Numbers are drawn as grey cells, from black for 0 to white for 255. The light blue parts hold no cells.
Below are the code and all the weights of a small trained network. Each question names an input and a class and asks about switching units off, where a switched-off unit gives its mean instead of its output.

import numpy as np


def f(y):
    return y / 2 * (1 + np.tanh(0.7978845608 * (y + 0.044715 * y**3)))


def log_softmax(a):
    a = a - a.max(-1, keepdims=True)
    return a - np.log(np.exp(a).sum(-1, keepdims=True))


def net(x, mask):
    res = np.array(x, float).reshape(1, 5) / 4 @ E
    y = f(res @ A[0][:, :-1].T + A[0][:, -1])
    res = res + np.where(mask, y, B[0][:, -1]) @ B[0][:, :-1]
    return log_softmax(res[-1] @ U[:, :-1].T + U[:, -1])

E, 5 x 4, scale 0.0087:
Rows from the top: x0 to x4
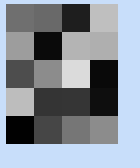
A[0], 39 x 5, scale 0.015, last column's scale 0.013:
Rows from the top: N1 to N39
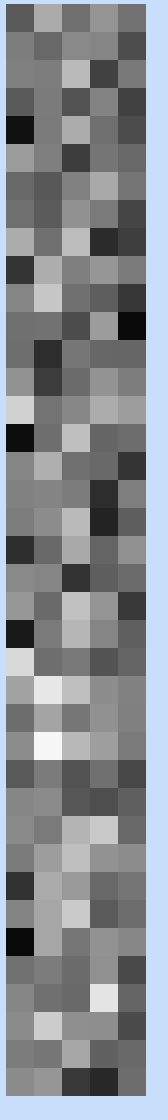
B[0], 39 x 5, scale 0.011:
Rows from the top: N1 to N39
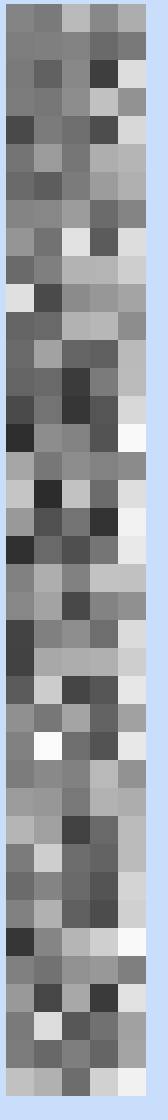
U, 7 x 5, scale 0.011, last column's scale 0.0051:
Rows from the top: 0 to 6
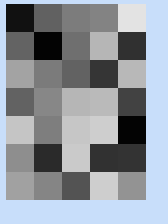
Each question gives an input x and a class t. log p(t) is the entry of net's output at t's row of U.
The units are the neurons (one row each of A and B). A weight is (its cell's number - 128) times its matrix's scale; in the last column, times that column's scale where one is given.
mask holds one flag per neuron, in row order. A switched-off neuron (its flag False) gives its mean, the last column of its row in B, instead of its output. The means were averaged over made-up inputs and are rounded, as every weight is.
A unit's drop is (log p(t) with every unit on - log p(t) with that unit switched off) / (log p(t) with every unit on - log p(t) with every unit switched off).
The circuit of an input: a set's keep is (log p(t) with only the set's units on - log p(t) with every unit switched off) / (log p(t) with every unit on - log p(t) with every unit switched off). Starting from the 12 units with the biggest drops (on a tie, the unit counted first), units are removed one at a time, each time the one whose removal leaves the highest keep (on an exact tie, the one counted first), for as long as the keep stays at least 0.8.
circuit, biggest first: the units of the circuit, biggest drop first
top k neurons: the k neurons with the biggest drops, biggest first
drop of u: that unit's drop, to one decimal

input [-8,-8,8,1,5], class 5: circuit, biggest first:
(N18)
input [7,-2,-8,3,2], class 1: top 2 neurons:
(N36, N27)
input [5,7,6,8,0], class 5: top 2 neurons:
(N9, N18)
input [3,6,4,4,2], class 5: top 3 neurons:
(N34, N25, N15)
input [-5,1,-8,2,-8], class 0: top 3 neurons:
(N24, N15, N39)
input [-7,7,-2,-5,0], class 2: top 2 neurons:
(N30, N34)
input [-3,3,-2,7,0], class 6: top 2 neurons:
(N36, N16)
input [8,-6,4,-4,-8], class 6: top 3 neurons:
(N19, N36, N3)
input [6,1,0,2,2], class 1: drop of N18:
-0.1
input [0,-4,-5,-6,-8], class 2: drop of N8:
0.0
